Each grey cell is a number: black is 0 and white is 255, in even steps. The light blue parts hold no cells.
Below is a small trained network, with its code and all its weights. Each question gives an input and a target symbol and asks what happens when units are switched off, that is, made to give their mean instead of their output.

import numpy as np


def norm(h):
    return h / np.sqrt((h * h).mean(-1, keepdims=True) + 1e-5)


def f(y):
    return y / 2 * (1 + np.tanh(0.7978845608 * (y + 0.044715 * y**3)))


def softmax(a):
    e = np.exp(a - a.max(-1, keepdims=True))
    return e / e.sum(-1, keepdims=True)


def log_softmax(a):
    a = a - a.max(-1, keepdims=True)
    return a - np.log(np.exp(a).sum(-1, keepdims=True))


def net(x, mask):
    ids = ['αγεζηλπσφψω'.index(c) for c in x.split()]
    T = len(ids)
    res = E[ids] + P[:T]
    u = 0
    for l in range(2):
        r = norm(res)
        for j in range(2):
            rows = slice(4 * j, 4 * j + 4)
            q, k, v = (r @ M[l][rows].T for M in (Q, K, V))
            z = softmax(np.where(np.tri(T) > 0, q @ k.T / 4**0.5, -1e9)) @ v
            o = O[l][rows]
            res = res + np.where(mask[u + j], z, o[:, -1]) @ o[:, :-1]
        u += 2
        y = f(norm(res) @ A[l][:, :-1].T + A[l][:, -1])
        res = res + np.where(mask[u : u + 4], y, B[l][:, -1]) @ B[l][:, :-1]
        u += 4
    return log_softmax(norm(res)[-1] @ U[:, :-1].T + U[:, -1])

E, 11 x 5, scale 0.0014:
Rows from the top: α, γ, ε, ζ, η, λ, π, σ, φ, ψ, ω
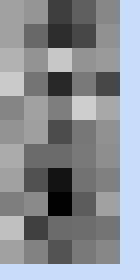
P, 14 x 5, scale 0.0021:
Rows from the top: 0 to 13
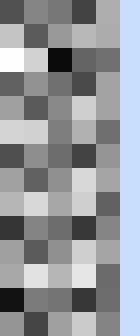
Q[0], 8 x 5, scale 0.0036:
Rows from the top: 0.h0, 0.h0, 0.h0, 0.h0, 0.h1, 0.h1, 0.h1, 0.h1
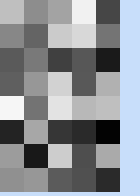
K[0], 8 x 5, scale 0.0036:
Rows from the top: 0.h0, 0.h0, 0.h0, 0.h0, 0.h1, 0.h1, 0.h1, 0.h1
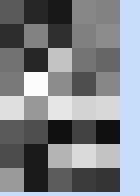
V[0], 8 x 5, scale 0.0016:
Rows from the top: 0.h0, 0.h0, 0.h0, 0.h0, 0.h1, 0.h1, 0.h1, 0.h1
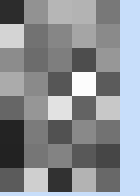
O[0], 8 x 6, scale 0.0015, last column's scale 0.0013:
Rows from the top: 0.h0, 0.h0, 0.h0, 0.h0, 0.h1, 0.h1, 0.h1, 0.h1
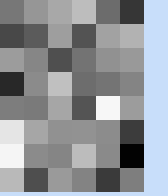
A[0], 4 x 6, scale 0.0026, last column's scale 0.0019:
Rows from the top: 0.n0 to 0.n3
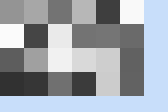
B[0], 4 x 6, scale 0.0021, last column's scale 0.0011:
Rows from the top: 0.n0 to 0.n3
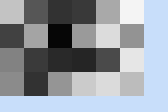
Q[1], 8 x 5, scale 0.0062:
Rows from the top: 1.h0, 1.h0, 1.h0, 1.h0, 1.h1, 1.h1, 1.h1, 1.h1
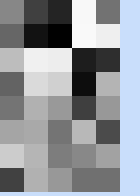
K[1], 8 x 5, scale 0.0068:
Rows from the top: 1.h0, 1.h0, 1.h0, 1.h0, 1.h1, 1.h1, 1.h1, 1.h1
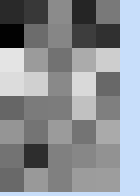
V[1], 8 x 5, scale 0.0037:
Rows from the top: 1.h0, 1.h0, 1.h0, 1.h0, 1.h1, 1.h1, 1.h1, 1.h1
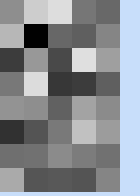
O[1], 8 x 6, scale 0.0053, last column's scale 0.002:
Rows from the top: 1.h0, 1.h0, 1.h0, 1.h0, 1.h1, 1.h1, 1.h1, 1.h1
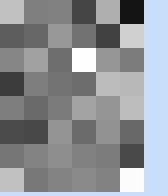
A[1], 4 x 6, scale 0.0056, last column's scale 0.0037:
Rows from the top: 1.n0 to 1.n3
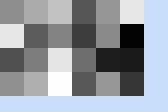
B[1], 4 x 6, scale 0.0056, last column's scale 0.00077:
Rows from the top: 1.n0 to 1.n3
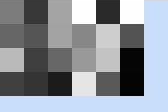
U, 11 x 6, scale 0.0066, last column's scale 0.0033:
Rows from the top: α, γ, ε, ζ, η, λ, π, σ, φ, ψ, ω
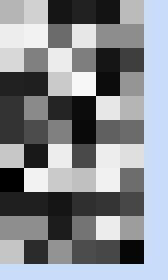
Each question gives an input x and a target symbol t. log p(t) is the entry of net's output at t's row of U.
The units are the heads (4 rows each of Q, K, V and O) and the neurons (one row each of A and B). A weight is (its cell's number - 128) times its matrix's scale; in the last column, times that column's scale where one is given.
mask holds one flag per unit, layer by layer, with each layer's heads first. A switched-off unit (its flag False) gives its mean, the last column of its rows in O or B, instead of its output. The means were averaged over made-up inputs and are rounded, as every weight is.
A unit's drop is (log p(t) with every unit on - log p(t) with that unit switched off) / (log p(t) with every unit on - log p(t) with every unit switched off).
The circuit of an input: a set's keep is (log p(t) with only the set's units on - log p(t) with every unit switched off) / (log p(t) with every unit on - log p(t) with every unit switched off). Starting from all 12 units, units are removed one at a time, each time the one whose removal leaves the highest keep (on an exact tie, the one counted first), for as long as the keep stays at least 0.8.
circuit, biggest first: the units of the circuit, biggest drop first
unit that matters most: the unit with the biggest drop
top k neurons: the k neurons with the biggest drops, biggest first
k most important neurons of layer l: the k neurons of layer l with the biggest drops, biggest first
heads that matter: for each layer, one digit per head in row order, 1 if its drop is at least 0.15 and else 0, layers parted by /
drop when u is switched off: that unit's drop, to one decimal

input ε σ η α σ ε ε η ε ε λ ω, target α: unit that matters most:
0.n0
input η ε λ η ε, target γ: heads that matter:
00 / 10
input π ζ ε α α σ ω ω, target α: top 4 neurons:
0.n3; 0.n1; 1.n0; 0.n2
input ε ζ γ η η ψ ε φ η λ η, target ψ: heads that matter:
00 / 10
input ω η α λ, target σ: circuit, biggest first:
0.n2; 0.n0
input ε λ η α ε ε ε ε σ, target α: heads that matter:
00 / 00
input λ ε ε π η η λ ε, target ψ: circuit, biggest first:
0.n2; 0.n1; 1.n0
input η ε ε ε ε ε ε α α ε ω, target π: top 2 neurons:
1.n1; 0.n1
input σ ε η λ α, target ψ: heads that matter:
11 / 10
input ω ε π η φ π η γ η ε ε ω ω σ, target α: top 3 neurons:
0.n3; 1.n0; 0.n1
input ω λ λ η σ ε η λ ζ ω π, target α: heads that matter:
11 / 10
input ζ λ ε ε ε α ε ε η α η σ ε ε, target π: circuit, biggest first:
1.h0; 0.n2
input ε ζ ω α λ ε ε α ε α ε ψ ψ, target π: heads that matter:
00 / 00
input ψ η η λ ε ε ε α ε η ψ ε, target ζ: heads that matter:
01 / 11
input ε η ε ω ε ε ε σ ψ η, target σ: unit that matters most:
0.n3
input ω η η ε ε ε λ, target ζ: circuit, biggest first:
1.n0; 0.n2; 1.h0
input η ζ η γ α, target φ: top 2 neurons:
1.n0; 0.n1
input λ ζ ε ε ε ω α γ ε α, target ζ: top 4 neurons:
1.n0; 0.n2; 0.n0; 0.n1
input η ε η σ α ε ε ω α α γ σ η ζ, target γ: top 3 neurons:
0.n2; 0.n3; 1.n0
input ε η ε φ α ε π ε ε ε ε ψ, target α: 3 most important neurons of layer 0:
0.n3; 0.n0; 0.n1
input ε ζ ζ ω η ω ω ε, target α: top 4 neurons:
0.n2; 0.n3; 0.n1; 1.n0
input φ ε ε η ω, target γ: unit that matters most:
1.h0
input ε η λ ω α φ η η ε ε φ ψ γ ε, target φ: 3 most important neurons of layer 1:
1.n0; 1.n1; 1.n2
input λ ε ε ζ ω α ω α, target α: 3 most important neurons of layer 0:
0.n3; 0.n1; 0.n2
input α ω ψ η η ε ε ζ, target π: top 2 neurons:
1.n1; 0.n1
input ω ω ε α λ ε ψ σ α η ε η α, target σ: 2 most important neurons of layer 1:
1.n0; 1.n3
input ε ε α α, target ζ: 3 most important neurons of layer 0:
0.n2; 0.n1; 0.n0
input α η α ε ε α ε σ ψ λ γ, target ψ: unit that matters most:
0.n2
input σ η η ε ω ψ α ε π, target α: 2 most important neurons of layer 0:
0.n0; 0.n1
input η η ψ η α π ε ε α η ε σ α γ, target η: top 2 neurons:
1.n0; 0.n1
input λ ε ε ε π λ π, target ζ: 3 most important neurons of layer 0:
0.n1; 0.n2; 0.n0
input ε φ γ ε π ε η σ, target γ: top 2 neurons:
0.n3; 1.n0
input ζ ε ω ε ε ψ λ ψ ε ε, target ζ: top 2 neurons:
1.n0; 0.n0
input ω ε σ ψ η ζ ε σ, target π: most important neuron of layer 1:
1.n1
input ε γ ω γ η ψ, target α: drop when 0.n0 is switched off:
0.2
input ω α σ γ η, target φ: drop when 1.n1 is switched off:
0.0
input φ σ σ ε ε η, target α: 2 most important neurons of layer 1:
1.n0; 1.n1
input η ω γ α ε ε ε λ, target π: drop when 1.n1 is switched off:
0.4
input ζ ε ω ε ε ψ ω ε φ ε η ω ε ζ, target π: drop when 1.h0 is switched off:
1.8
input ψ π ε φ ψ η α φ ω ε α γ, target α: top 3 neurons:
0.n0; 1.n0; 1.n1
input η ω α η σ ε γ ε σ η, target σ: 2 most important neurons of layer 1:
1.n0; 1.n3
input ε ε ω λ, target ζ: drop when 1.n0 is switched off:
0.8
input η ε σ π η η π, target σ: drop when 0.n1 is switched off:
-0.1
